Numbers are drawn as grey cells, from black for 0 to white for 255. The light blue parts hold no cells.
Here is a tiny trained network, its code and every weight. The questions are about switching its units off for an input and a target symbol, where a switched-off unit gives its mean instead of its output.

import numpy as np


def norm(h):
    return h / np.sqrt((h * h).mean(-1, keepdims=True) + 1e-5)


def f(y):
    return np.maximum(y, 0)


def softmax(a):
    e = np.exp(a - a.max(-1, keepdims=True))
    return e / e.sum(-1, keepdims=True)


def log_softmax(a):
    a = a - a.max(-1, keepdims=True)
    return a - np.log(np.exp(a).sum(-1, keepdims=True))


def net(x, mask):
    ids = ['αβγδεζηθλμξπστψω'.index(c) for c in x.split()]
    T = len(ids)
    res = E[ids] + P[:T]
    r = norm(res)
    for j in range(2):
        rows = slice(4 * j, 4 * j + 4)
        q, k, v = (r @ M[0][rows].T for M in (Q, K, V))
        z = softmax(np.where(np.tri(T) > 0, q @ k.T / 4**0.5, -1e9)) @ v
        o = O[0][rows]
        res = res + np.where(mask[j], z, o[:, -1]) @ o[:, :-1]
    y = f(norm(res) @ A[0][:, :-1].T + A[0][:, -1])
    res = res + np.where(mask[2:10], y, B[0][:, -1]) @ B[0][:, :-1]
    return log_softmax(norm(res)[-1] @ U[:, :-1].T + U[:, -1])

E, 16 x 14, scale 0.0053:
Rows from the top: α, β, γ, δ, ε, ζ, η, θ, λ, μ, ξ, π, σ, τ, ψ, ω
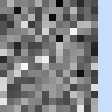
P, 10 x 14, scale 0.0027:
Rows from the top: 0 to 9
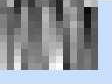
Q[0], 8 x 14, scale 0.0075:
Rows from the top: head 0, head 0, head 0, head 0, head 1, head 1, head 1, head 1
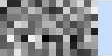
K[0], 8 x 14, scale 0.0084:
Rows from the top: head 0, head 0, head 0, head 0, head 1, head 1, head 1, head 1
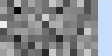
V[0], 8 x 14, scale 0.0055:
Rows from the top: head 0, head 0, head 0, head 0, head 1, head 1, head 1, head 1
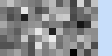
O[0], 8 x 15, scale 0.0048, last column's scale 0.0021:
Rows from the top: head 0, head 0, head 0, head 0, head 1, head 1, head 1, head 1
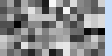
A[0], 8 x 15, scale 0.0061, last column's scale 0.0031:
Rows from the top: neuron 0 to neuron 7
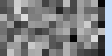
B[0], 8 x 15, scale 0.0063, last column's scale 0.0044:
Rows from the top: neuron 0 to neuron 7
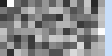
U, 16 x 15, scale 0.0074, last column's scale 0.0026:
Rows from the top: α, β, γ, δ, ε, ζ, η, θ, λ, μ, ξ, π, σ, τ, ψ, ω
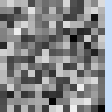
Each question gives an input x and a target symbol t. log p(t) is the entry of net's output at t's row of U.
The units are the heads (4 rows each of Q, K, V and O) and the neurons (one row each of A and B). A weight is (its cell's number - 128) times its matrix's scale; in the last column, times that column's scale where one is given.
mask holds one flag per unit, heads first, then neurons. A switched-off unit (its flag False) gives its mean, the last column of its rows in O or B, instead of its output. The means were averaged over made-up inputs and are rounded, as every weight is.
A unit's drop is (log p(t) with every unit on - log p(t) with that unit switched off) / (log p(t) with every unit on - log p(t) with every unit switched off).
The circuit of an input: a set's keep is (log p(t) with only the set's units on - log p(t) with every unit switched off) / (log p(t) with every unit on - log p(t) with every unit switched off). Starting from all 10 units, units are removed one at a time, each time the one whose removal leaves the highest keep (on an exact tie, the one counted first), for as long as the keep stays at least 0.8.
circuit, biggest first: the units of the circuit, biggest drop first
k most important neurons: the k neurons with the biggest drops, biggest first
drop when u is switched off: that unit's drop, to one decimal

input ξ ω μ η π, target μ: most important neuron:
[neuron 4]
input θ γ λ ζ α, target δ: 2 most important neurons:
[neuron 7; neuron 1]
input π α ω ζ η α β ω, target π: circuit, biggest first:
[head 1; head 0]
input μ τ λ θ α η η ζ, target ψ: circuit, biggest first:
[head 0; neuron 0; neuron 7]
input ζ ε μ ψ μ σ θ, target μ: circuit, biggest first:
[head 0; neuron 4]
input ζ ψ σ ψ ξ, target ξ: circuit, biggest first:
[head 0; head 1; neuron 3]
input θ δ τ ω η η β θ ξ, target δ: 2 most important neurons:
[neuron 7; neuron 1]
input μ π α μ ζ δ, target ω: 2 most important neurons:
[neuron 0; neuron 5]
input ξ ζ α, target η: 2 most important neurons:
[neuron 6; neuron 3]
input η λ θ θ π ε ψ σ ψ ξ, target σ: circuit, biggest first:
[head 0; neuron 6]
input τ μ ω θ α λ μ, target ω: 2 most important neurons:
[neuron 0; neuron 5]
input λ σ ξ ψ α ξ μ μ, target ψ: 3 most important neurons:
[neuron 0; neuron 4; neuron 2]
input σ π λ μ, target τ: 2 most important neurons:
[neuron 2; neuron 1]
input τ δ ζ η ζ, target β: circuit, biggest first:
[head 1]
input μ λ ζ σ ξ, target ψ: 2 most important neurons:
[neuron 0; neuron 7]
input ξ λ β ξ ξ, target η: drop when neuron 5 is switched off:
0.0
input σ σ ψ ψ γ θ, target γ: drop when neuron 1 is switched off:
0.1
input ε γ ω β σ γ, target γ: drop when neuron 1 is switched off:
0.3
